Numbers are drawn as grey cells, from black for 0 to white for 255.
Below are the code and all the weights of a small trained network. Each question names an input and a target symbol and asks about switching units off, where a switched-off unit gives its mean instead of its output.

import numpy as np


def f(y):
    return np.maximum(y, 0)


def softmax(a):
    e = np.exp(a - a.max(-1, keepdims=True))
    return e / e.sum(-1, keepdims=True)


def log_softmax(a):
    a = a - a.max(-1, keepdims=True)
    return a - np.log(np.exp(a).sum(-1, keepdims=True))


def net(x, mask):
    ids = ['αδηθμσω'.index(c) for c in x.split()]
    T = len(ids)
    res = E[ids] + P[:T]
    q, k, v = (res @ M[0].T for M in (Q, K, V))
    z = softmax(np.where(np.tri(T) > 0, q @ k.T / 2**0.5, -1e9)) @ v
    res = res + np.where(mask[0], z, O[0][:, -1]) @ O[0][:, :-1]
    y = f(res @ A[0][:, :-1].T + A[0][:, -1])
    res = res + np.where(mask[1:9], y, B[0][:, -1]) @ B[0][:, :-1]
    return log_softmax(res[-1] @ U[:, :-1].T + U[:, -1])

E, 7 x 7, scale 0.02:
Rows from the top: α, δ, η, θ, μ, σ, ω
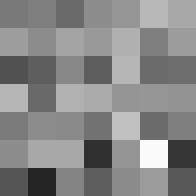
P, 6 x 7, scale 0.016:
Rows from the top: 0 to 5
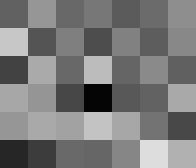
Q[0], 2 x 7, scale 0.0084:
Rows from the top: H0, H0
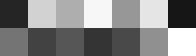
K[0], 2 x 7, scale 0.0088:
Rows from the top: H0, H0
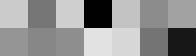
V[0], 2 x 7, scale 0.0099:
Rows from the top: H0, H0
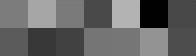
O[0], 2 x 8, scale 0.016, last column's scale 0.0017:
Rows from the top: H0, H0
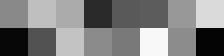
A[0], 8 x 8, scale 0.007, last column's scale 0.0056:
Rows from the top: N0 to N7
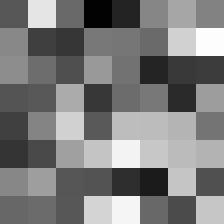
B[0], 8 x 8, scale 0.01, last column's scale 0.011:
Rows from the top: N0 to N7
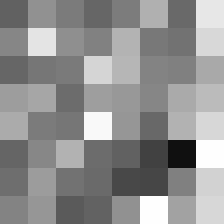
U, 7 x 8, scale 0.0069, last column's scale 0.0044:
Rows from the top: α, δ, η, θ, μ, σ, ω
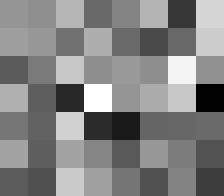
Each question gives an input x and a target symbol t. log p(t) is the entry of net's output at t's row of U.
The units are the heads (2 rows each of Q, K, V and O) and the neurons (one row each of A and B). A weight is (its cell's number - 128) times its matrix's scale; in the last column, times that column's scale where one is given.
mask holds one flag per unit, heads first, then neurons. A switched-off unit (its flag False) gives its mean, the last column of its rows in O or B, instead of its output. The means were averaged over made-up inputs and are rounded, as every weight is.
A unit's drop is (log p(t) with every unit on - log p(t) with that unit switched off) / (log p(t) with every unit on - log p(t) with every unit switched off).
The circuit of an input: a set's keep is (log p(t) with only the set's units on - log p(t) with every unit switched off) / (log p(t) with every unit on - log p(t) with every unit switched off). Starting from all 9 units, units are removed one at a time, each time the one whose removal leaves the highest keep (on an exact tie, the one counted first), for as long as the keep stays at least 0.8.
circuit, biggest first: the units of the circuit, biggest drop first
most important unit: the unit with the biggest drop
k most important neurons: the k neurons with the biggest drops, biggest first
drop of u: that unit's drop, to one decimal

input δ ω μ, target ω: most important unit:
N5
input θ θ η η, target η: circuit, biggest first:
(H0; N4)
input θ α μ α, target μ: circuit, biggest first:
(H0; N6)
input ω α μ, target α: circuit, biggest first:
(H0; N5; N7)
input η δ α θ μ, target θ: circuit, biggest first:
(H0; N5; N7)
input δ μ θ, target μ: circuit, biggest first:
(H0; N4)
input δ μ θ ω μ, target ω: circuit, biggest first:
(H0; N5; N4)
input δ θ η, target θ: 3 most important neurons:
(N5; N7; N2)
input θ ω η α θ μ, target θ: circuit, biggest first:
(H0; N5)
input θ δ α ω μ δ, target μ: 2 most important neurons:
(N6; N4)
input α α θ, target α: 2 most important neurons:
(N5; N7)
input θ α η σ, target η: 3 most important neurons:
(N4; N5; N3)
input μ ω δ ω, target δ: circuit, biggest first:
(H0; N7)
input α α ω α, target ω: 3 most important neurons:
(N5; N4; N7)
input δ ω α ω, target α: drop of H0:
0.9
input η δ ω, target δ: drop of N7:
0.1
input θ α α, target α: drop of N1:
0.0
